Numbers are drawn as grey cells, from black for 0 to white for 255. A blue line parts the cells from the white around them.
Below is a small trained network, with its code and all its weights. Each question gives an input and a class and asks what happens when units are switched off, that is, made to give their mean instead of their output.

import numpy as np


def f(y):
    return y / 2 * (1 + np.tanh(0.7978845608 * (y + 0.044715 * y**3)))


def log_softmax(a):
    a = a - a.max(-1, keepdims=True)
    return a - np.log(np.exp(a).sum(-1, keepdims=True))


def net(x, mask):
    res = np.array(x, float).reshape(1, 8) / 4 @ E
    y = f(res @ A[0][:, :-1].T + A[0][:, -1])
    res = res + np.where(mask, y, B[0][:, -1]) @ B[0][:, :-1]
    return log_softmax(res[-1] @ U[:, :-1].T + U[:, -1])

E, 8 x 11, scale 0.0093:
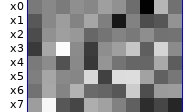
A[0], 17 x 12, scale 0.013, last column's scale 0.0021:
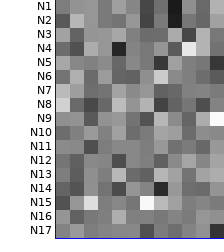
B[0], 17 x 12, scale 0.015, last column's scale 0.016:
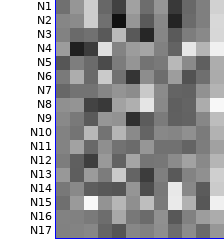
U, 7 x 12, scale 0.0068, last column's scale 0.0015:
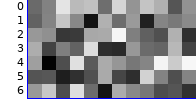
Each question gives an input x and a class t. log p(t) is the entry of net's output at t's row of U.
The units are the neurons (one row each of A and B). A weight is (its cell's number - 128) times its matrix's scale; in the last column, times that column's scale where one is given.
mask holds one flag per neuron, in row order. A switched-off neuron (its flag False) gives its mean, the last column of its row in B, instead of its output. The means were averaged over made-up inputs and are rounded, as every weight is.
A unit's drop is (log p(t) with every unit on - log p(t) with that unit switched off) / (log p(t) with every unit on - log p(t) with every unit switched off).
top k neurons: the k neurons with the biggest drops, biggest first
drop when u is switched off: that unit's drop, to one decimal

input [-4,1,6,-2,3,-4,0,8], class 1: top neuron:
N2
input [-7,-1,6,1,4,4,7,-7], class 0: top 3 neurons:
N15, N6, N10
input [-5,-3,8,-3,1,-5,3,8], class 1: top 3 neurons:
N2, N12, N3
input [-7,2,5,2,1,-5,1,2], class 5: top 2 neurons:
N1, N14
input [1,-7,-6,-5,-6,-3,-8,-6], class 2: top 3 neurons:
N8, N16, N7
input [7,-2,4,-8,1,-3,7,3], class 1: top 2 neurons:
N2, N1
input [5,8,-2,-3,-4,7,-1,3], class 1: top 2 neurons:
N1, N2
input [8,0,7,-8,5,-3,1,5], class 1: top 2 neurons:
N2, N1
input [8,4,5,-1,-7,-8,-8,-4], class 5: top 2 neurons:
N14, N5
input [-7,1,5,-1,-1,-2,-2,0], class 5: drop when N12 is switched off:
-0.1
